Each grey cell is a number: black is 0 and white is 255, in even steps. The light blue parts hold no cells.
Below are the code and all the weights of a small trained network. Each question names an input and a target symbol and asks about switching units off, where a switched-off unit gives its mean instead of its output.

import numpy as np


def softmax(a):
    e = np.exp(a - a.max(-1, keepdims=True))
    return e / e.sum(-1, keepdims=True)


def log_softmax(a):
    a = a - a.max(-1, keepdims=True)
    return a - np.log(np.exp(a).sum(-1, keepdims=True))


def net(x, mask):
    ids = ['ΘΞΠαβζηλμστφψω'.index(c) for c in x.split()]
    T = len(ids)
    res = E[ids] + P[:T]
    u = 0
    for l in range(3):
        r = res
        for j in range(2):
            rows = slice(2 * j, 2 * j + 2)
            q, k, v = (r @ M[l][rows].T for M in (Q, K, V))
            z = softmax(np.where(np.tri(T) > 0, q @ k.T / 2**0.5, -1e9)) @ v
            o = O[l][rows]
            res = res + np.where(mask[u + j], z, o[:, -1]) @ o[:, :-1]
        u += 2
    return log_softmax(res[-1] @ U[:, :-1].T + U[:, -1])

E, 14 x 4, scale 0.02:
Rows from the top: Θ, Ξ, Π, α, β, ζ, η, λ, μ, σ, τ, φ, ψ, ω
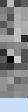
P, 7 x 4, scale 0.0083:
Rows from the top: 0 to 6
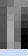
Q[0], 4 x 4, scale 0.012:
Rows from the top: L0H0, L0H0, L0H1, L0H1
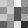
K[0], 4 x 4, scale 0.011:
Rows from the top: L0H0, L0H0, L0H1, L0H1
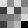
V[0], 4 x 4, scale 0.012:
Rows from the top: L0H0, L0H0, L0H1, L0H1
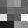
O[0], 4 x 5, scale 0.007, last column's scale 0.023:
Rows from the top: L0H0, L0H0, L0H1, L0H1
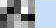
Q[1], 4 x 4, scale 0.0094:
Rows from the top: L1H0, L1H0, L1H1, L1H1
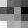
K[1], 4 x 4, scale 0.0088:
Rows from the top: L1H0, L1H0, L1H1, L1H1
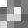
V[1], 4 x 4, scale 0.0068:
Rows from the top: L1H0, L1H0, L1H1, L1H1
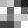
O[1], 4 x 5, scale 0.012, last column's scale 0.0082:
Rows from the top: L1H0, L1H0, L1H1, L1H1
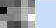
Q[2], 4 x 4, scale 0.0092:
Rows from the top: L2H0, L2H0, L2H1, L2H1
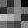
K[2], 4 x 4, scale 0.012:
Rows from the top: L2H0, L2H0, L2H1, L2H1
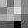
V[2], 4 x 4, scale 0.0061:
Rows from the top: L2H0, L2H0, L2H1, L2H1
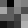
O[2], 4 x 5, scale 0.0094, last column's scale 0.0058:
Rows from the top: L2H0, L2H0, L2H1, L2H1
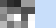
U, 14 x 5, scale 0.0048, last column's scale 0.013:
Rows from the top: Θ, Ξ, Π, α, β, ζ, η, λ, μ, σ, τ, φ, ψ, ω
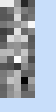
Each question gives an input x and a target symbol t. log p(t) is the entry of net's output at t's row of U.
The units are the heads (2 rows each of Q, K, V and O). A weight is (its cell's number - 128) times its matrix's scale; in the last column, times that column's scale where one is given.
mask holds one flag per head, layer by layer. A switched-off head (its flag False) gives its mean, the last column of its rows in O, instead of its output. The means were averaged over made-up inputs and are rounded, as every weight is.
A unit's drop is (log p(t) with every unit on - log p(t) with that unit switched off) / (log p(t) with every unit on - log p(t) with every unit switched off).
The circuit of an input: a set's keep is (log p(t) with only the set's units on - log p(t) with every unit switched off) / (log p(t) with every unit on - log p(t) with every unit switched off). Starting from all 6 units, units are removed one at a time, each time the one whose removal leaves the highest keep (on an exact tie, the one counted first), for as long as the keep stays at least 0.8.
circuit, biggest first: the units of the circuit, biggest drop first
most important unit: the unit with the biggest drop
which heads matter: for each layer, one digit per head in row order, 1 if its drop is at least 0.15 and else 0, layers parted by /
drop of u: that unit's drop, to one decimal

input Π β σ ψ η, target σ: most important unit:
L1H0
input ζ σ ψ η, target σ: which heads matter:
10 / 11 / 11
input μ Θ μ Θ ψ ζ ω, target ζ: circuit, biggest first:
L0H1, L1H0, L1H1, L2H0
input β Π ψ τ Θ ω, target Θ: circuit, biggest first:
L1H0, L2H0, L0H0
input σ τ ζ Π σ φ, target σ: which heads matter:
11 / 10 / 11
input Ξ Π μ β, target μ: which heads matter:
11 / 01 / 01
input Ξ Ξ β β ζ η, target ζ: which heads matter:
11 / 11 / 10
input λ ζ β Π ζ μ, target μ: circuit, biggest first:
L2H1, L1H0, L0H0, L1H1
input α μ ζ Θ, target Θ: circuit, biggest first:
L1H0, L2H0
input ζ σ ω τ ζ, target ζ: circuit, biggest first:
L1H0, L1H1, L0H0, L2H0
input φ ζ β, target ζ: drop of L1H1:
0.5
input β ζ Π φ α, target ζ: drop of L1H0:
0.6
